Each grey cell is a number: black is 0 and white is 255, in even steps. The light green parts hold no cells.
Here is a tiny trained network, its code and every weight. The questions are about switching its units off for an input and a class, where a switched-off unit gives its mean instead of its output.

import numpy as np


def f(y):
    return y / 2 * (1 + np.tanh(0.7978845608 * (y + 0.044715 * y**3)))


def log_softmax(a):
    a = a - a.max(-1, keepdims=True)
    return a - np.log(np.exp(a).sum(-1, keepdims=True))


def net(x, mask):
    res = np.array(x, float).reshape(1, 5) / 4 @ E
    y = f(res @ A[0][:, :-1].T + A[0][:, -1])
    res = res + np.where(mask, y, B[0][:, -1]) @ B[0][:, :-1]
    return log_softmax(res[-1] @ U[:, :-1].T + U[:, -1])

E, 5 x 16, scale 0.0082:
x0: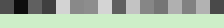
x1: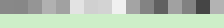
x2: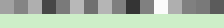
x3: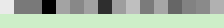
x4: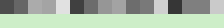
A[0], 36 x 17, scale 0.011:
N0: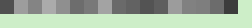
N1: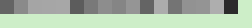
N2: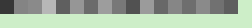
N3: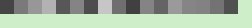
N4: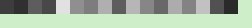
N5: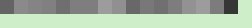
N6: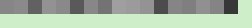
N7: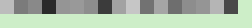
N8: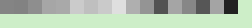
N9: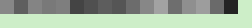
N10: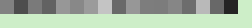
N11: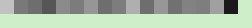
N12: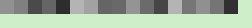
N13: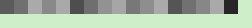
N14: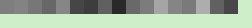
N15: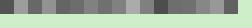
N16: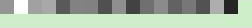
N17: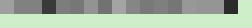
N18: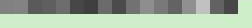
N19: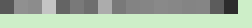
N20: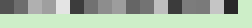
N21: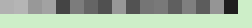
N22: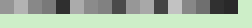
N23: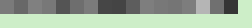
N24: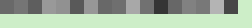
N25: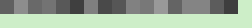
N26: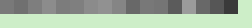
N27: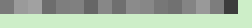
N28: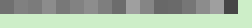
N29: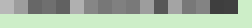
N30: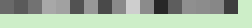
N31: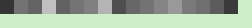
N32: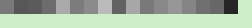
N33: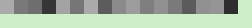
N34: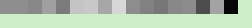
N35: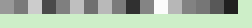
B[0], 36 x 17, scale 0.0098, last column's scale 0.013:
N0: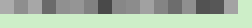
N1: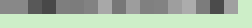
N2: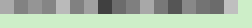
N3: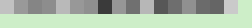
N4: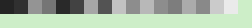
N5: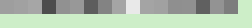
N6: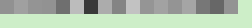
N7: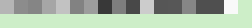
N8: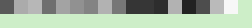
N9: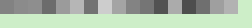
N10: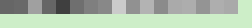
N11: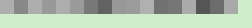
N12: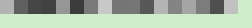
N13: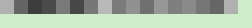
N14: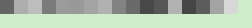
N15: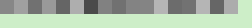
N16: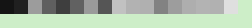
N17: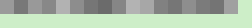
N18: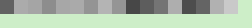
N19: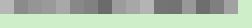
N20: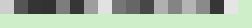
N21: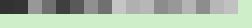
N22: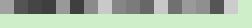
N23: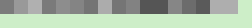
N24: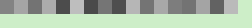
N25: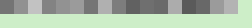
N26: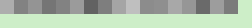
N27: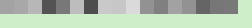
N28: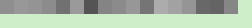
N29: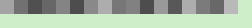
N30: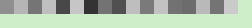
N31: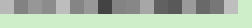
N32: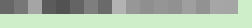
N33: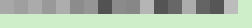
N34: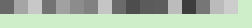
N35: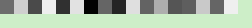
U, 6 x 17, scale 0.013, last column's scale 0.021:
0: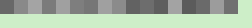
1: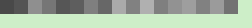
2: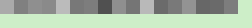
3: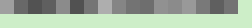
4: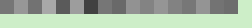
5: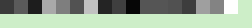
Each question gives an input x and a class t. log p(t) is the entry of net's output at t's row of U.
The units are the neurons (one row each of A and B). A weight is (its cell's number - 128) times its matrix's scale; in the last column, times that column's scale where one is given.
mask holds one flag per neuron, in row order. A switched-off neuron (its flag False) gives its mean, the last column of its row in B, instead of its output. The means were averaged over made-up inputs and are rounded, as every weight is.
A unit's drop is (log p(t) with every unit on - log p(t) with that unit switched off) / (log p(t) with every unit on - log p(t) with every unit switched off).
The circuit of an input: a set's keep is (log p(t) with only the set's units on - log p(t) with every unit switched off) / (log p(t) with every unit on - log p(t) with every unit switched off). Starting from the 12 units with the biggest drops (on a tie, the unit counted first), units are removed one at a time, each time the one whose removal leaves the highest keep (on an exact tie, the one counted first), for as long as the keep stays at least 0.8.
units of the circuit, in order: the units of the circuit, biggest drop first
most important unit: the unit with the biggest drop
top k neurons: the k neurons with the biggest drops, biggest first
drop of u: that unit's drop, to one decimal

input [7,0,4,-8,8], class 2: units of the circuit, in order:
[N3]
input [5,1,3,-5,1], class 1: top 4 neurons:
[N4; N7; N10; N32]
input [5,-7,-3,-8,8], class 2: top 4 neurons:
[N31; N3; N2; N0]
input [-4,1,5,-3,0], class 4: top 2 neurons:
[N35; N4]
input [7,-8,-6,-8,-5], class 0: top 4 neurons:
[N18; N14; N23; N25]
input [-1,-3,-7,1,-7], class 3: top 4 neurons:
[N12; N22; N35; N29]
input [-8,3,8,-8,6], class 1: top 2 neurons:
[N16; N21]
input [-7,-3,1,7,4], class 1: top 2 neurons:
[N16; N21]
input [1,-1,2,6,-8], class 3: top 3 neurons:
[N12; N22; N29]
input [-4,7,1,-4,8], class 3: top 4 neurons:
[N20; N13; N1; N14]
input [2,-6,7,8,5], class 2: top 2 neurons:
[N7; N33]
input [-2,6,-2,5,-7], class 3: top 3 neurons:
[N12; N22; N29]
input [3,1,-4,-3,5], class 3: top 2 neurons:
[N20; N35]
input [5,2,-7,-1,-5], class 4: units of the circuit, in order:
[N30]
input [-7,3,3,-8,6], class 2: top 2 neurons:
[N3; N2]
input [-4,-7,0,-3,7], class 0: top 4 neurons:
[N14; N18; N25; N9]
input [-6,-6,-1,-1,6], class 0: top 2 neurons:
[N14; N4]
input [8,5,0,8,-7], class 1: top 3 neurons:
[N4; N10; N32]
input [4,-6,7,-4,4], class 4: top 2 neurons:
[N35; N8]
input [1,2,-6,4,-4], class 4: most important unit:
N30
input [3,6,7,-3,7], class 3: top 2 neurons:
[N20; N13]
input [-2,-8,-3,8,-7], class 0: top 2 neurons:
[N18; N14]
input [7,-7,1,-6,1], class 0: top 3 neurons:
[N14; N18; N16]
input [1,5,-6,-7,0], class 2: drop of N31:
0.1
